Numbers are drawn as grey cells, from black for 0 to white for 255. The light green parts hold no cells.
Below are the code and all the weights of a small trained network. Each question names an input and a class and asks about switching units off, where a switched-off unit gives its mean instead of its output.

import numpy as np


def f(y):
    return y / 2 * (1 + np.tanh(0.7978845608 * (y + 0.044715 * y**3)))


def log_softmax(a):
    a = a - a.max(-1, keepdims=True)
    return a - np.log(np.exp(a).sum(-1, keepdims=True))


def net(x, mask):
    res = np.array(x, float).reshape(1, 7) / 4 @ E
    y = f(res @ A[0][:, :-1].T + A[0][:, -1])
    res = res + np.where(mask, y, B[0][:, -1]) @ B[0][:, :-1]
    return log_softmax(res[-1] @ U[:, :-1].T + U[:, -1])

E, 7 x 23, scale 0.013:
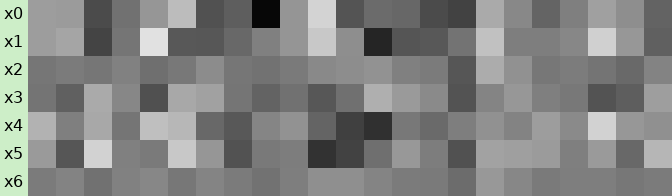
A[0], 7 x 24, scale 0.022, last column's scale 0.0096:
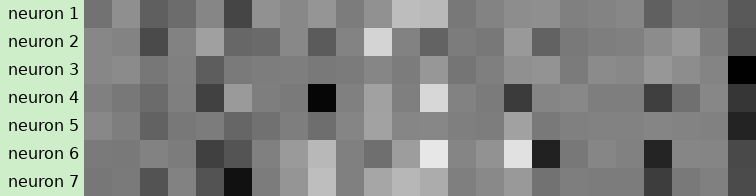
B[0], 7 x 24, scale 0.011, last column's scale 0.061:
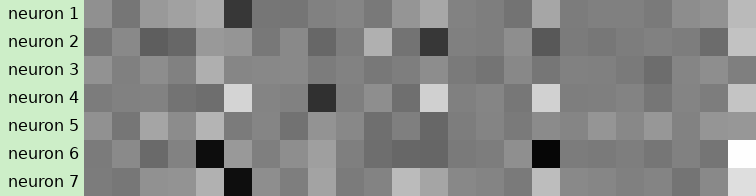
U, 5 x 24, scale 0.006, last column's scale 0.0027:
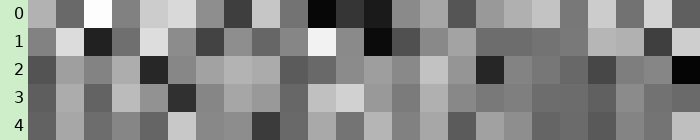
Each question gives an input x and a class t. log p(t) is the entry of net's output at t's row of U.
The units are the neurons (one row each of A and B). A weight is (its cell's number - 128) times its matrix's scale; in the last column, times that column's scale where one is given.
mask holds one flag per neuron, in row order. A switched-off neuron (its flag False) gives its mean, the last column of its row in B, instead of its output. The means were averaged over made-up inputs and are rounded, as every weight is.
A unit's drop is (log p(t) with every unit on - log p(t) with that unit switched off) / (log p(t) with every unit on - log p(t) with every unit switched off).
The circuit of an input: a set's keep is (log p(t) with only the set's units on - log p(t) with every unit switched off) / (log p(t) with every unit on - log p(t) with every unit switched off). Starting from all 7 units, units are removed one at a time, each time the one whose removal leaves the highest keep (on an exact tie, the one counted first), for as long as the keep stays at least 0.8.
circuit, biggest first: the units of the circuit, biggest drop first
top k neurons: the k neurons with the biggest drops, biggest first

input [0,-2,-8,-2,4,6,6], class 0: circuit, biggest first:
(neuron 6)
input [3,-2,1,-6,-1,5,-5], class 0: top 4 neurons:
(neuron 6; neuron 2; neuron 4; neuron 7)
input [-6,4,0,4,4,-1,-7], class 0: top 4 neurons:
(neuron 6; neuron 7; neuron 2; neuron 4)
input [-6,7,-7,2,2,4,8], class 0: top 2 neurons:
(neuron 6; neuron 2)
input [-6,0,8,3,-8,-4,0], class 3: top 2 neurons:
(neuron 7; neuron 1)
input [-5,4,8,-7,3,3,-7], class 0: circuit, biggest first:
(neuron 6; neuron 2; neuron 7)
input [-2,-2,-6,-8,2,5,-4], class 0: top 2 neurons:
(neuron 6; neuron 2)
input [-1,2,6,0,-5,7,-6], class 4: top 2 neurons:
(neuron 6; neuron 7)
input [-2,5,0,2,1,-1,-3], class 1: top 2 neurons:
(neuron 6; neuron 7)
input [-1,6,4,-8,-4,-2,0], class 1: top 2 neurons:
(neuron 2; neuron 5)
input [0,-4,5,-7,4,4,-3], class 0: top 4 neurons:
(neuron 6; neuron 2; neuron 4; neuron 7)
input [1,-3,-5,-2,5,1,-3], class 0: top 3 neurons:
(neuron 6; neuron 2; neuron 4)
